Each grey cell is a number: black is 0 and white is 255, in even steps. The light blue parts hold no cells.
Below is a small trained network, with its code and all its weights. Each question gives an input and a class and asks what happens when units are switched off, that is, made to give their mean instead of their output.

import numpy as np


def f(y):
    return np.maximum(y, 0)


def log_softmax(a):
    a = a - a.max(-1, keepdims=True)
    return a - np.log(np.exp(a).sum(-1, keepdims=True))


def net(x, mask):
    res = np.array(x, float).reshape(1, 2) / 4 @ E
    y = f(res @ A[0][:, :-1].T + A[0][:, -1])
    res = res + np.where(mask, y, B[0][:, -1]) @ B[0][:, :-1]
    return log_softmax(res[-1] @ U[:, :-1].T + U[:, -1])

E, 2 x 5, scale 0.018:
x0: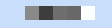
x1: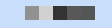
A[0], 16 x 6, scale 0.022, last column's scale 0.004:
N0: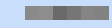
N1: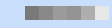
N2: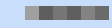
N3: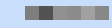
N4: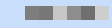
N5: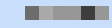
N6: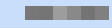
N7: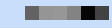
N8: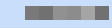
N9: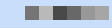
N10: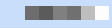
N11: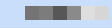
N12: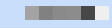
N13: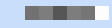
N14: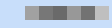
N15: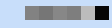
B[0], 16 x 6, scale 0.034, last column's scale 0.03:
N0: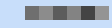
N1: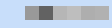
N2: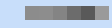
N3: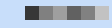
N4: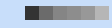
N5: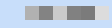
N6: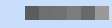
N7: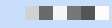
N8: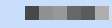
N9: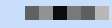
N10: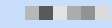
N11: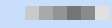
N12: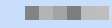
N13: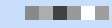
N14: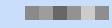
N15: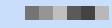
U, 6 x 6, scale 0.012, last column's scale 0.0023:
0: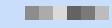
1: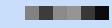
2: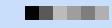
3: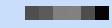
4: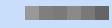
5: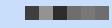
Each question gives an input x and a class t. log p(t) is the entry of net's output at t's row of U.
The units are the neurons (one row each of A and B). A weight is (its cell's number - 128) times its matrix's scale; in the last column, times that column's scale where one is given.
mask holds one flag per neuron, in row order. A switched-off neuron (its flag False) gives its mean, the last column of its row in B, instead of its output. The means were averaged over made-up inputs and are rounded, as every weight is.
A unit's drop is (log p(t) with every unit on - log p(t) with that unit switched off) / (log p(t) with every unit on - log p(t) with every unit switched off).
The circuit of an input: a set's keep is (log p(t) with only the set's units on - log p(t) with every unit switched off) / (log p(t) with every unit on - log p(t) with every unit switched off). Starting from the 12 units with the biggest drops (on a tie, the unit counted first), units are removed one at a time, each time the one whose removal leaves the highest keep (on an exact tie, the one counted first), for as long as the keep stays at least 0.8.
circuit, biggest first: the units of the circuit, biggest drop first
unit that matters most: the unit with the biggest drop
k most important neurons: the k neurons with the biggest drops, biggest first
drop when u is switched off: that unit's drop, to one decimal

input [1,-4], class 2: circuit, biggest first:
N7; N5
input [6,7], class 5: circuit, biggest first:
N9; N7
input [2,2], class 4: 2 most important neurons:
N7; N5
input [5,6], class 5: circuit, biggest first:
N7; N9
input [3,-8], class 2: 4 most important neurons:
N7; N3; N4; N5
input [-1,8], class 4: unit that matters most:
N9
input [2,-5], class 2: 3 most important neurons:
N7; N5; N3
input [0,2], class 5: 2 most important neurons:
N7; N10
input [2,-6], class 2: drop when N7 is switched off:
0.4
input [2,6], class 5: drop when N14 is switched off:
0.0
